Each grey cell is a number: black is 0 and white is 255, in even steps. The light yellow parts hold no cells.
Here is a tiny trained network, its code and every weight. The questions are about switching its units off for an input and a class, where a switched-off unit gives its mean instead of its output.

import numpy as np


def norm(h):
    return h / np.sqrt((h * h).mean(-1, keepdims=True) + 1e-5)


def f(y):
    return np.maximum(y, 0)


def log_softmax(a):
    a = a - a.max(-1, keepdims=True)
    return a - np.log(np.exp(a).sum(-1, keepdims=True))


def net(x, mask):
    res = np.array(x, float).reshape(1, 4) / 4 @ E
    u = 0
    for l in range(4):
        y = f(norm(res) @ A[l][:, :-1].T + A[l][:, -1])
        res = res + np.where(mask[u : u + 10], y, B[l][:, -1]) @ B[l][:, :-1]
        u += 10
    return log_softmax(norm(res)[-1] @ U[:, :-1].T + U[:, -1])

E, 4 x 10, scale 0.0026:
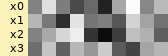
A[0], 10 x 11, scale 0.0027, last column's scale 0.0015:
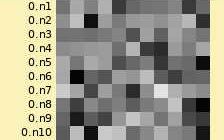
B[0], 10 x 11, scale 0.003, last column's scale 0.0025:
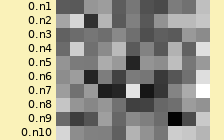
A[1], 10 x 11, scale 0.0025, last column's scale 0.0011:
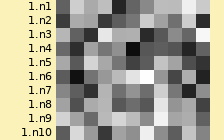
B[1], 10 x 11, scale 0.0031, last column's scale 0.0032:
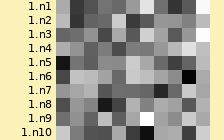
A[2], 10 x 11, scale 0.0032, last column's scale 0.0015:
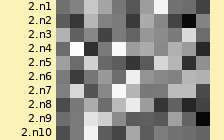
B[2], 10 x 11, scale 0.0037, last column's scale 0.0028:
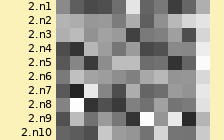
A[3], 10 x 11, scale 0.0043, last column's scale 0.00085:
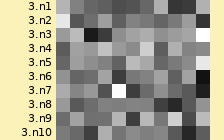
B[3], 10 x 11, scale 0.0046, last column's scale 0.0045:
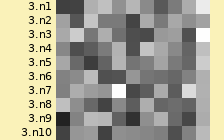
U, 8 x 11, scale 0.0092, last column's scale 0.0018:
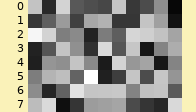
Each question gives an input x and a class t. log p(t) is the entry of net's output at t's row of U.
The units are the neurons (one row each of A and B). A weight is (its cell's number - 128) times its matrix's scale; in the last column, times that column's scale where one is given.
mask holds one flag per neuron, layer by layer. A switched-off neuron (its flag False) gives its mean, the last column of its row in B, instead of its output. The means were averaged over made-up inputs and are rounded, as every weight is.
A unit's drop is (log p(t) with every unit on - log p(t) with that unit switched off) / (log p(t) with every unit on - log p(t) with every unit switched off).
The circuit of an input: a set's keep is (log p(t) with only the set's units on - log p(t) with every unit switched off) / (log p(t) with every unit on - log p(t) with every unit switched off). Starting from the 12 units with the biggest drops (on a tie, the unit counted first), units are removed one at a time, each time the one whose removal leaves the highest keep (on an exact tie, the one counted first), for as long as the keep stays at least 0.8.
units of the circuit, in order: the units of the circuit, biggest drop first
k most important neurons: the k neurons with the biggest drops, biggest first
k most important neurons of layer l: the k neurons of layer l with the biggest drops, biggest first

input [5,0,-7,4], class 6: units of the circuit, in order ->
2.n4, 0.n7
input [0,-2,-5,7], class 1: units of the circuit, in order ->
2.n7, 1.n1
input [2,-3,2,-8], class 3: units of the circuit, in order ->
3.n1, 2.n1
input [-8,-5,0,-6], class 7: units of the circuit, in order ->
2.n8
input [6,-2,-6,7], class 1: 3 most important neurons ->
2.n4, 2.n7, 1.n10
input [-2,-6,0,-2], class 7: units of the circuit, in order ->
0.n6, 3.n8
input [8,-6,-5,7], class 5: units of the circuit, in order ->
1.n10, 1.n2, 3.n7, 0.n7
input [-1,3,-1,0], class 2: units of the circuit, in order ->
0.n10, 3.n3
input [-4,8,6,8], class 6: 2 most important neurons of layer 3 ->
3.n3, 3.n4
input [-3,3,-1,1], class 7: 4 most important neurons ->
0.n9, 1.n4, 3.n1, 2.n2
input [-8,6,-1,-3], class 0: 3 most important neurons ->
3.n2, 2.n5, 1.n5
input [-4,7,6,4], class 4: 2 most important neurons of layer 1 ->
1.n3, 1.n4
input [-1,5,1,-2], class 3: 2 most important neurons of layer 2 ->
2.n2, 2.n10
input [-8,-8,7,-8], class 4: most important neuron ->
2.n9
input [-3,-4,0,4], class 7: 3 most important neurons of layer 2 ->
2.n8, 2.n3, 2.n6
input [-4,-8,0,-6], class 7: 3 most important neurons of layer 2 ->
2.n8, 2.n7, 2.n4
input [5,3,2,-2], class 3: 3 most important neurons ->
3.n1, 2.n2, 1.n4
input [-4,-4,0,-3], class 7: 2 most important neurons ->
0.n6, 2.n8
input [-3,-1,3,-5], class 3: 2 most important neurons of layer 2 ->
2.n5, 2.n10
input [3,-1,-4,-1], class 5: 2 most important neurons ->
3.n7, 1.n10
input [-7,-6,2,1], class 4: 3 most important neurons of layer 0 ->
0.n7, 0.n5, 0.n4
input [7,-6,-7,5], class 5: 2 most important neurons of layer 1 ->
1.n10, 1.n2
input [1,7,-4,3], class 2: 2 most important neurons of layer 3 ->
3.n1, 3.n3
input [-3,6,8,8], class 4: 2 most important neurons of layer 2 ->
2.n9, 2.n2
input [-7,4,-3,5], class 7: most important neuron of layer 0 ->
0.n9
